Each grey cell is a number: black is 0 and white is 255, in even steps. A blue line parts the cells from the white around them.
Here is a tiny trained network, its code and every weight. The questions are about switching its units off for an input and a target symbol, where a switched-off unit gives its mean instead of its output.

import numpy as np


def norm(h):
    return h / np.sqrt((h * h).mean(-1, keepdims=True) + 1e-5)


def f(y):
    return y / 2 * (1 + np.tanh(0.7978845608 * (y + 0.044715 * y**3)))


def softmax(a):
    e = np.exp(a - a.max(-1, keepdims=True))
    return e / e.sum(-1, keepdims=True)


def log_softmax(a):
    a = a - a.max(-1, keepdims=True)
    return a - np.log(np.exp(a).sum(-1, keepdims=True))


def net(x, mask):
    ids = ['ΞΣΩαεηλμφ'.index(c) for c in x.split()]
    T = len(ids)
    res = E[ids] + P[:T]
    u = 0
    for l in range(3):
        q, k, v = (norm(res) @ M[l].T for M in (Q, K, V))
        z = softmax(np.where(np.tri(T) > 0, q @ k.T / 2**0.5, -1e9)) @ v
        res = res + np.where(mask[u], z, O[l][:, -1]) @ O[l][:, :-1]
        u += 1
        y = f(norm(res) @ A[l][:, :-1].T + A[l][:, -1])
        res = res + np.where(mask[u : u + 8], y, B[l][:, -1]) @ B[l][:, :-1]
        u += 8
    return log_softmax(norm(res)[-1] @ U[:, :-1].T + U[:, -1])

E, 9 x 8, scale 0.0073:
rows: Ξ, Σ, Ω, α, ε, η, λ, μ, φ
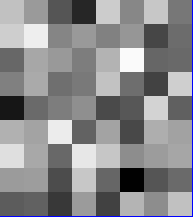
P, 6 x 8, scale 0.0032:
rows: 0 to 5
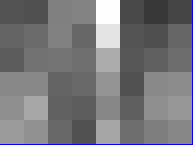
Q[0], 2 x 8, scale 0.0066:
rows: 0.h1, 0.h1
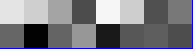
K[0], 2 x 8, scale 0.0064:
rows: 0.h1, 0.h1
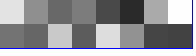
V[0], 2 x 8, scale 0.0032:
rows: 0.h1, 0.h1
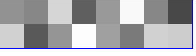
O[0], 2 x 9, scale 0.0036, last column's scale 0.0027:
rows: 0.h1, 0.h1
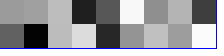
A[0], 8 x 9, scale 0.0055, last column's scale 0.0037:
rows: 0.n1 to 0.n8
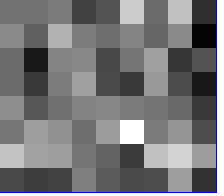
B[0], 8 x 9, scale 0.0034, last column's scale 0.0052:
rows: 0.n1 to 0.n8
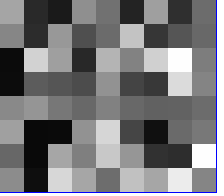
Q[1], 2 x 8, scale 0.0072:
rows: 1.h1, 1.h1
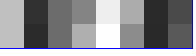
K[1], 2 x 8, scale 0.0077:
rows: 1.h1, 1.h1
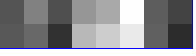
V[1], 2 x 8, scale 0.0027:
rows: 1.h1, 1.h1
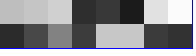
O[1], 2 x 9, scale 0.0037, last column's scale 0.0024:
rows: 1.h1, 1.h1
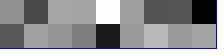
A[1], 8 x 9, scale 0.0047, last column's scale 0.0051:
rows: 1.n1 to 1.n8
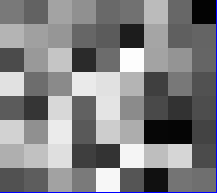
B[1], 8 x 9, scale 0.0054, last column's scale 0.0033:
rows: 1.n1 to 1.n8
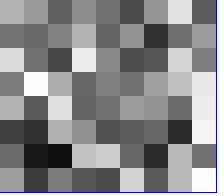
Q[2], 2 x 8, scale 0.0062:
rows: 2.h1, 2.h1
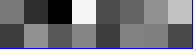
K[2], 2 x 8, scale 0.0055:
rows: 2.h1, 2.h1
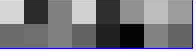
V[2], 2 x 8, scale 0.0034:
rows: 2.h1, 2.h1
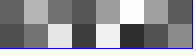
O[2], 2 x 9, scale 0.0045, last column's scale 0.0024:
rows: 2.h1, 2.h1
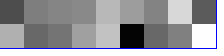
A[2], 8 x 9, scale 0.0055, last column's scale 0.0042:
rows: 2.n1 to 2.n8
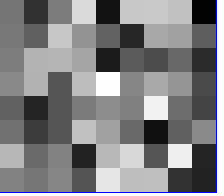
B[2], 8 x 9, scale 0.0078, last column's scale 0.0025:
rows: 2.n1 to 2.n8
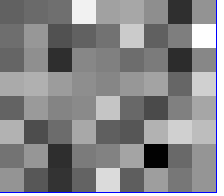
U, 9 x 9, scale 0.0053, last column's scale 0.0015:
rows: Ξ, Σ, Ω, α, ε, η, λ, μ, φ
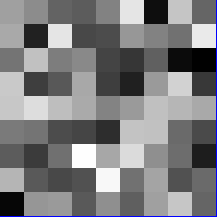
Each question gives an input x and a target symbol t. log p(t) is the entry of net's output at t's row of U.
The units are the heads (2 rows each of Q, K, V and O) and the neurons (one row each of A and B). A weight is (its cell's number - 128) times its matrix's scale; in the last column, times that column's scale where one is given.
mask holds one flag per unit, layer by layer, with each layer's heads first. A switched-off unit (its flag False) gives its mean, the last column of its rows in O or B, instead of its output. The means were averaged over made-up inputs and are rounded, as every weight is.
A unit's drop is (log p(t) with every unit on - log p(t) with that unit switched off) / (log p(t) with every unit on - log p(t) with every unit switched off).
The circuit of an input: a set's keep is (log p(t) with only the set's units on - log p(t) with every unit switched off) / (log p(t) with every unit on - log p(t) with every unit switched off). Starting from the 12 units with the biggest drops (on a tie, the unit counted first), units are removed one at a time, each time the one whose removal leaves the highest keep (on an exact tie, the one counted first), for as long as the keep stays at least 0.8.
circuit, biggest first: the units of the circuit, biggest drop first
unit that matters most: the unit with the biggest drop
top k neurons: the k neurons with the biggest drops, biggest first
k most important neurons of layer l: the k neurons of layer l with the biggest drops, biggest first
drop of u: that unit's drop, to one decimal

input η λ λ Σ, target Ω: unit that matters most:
2.n3
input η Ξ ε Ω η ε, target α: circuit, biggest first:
[1.n3 0.h1]
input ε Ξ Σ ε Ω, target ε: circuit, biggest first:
[0.n7 2.n2]
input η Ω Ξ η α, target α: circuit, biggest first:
[1.h1 1.n7 1.n4 2.n6]
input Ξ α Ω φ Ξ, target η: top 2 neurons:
[0.n6 1.n2]
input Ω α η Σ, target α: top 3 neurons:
[1.n7 2.n6 1.n4]
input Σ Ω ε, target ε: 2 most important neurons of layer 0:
[0.n7 0.n3]
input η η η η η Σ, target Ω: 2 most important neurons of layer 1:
[1.n6 1.n4]
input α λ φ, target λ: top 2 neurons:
[2.n1 0.n8]
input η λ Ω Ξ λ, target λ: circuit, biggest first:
[1.h1 2.n1 1.n7]
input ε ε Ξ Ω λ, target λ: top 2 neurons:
[2.n1 0.n6]
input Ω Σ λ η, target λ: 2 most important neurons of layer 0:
[0.n7 0.n6]
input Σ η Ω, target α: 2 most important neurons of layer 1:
[1.n4 1.n8]
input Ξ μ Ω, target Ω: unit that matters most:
1.h1
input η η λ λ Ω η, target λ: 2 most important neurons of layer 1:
[1.n7 1.n6]
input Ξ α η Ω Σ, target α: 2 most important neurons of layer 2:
[2.n6 2.n2]
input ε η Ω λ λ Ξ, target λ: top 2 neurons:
[2.n1 1.n7]
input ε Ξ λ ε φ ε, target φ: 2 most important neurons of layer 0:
[0.n4 0.n3]
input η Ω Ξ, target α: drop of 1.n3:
0.4
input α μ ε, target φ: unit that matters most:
0.n3
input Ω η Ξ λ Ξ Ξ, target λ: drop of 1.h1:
0.8
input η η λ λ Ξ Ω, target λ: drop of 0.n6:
0.8
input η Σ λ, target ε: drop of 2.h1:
0.0
